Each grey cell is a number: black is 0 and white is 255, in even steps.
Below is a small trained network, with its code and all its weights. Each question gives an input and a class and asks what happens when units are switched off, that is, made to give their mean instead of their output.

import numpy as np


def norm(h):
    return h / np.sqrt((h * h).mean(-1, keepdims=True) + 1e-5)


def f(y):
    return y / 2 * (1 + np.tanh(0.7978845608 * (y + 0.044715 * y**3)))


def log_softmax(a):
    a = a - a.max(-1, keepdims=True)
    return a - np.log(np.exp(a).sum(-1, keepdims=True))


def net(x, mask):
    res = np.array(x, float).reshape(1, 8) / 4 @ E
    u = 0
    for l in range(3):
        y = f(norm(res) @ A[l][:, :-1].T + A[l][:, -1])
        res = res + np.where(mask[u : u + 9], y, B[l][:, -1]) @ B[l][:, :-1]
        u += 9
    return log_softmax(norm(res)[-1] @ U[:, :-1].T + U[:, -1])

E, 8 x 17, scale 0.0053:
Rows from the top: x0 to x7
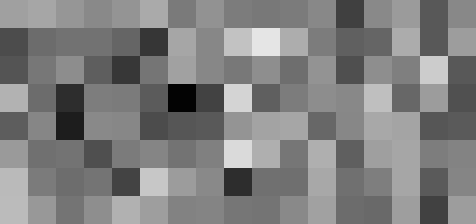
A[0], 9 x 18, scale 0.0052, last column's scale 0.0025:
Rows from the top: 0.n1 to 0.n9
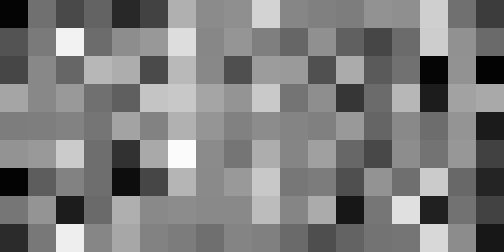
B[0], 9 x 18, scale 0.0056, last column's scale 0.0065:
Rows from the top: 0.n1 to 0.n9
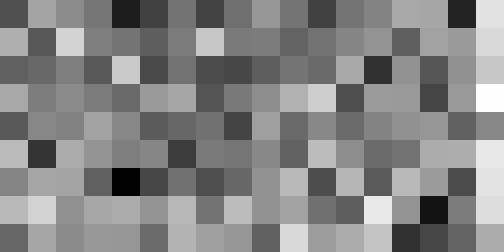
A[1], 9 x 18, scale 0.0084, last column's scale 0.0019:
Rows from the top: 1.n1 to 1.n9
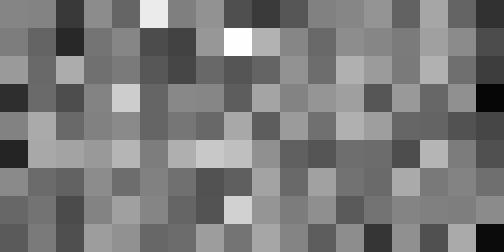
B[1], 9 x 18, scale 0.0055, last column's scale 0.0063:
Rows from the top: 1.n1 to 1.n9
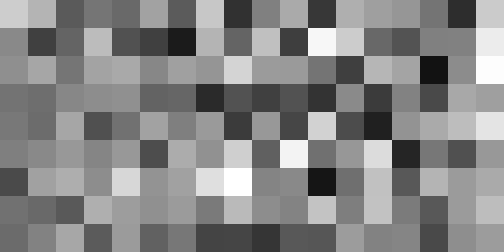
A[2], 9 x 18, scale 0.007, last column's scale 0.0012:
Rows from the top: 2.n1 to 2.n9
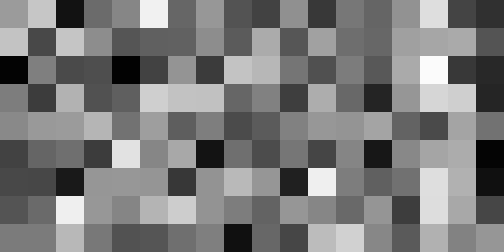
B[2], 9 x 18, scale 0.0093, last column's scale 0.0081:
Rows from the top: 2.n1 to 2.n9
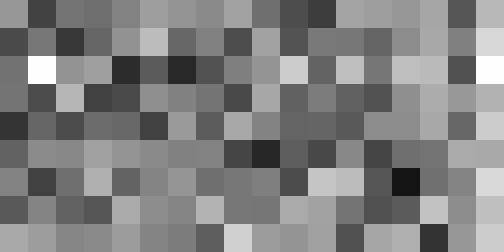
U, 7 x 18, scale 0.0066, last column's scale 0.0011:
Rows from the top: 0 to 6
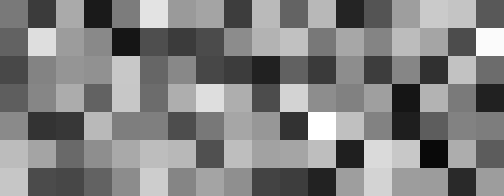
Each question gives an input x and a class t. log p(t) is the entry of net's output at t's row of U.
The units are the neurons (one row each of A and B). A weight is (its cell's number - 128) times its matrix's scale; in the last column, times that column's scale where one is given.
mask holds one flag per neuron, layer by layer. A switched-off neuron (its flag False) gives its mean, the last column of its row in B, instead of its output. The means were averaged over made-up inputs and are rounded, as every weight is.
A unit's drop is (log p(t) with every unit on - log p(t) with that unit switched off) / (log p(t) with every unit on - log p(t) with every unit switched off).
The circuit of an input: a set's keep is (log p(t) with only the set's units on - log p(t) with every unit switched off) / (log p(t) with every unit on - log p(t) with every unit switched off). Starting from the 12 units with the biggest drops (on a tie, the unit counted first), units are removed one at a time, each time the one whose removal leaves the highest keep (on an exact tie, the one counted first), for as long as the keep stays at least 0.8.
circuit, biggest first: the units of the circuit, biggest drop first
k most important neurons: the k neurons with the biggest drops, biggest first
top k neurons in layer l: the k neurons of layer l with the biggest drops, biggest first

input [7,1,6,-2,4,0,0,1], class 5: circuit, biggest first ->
[0.n8]
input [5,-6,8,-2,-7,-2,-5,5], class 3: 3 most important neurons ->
[0.n9 1.n6 1.n5]
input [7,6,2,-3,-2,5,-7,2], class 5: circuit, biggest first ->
[0.n8 2.n3]
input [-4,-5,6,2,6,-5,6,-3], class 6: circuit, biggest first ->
[2.n1 1.n1]
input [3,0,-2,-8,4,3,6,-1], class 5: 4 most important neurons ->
[0.n8 0.n4 1.n5 1.n2]
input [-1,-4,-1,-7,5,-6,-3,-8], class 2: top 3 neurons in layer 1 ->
[1.n4 1.n2 1.n3]
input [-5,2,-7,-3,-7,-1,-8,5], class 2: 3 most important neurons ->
[0.n3 1.n4 2.n6]
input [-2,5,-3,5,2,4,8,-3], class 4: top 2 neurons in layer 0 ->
[0.n7 0.n4]
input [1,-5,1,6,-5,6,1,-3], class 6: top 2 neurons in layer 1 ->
[1.n1 1.n5]
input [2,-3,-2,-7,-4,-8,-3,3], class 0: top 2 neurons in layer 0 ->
[0.n2 0.n6]
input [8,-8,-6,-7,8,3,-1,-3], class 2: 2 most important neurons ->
[0.n3 1.n3]
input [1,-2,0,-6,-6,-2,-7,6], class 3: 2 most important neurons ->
[0.n9 1.n6]
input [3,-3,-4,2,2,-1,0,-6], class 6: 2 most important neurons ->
[1.n1 0.n8]
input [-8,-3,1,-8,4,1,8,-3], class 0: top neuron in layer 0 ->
[0.n6]
